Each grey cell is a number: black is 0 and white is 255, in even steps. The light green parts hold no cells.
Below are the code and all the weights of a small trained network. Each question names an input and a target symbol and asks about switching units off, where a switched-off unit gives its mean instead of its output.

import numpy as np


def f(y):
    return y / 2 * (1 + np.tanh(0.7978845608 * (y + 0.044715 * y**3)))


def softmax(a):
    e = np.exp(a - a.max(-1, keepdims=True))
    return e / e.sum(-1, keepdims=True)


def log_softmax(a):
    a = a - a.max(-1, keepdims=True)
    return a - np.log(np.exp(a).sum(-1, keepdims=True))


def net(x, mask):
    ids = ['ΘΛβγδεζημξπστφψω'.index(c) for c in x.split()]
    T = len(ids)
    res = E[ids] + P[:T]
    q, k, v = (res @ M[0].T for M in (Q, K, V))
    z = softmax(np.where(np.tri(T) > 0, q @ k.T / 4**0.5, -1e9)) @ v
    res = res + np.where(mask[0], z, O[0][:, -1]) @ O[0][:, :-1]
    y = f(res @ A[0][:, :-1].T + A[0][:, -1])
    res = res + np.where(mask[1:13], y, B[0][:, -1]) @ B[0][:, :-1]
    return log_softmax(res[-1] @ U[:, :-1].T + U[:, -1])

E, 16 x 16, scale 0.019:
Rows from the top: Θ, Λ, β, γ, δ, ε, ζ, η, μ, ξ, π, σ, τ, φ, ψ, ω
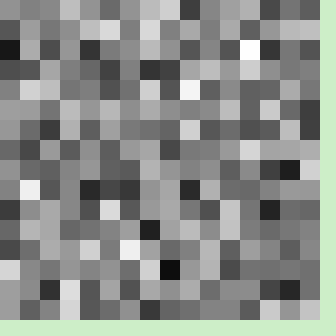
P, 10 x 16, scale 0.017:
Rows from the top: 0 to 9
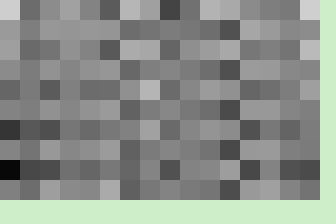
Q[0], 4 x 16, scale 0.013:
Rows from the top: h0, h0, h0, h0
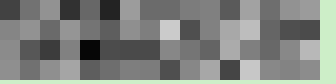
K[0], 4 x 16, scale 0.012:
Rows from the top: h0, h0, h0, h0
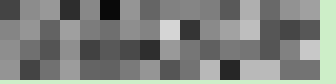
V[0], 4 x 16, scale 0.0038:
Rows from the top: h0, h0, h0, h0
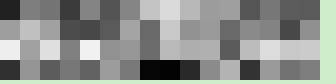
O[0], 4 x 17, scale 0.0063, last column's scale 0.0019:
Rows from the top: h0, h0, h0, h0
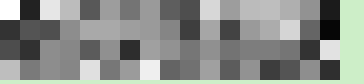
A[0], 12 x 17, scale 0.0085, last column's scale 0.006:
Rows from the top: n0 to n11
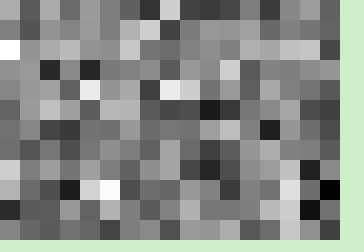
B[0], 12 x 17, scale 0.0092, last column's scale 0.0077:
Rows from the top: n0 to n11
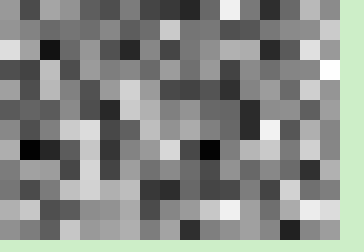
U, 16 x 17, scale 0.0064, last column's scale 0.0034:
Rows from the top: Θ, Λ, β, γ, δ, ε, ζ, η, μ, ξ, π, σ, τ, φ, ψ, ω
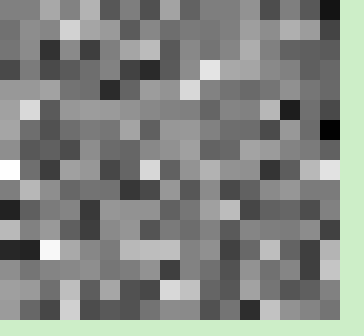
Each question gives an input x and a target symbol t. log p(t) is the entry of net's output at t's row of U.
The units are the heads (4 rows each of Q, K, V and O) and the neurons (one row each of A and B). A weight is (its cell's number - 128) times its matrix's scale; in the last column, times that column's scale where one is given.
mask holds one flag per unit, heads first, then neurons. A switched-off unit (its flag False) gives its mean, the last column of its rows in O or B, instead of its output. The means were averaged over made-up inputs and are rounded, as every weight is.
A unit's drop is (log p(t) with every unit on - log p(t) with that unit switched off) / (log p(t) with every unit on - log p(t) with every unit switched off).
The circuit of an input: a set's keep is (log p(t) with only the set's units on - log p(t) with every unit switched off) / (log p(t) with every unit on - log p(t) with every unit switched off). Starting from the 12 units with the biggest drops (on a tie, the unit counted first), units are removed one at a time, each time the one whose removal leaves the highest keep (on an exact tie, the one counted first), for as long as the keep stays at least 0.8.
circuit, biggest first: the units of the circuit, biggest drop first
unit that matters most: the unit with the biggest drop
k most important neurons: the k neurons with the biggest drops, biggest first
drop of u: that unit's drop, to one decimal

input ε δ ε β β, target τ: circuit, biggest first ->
n6, n3
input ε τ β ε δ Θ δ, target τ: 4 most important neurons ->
n3, n10, n11, n2
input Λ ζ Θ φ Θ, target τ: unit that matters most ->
n10
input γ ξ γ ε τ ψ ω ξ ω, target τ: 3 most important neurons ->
n10, n3, n2
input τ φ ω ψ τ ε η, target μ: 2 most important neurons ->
n2, n11
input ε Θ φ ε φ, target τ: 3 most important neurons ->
n3, n10, n2
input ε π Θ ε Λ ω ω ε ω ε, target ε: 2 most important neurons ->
n10, n8
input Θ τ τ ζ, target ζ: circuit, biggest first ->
n10, n9
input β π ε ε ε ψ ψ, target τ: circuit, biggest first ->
n3, n10
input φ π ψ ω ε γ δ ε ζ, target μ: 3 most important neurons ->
n10, n6, n11
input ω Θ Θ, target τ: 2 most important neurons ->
n10, n2
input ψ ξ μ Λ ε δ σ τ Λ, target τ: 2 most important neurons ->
n10, n3
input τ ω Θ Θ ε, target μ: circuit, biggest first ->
h0, n2
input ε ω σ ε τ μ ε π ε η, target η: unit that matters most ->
n7
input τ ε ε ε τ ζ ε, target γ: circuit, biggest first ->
n10, n3
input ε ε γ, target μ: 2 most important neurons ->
n2, n11
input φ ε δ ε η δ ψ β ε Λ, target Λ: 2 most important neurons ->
n9, n10
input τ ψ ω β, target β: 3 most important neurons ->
n5, n3, n1
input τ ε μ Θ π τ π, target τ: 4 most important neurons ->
n10, n6, n3, n2
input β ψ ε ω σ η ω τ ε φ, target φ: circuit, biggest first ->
n9
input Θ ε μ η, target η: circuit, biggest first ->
n7, h0
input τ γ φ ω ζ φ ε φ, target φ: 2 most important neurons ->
n9, n10
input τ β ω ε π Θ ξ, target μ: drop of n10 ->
-0.1
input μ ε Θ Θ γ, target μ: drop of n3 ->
0.0
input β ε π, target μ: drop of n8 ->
0.1
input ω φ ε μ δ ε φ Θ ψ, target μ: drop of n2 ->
0.2
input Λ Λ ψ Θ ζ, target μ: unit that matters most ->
n2
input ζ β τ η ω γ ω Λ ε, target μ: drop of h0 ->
1.1
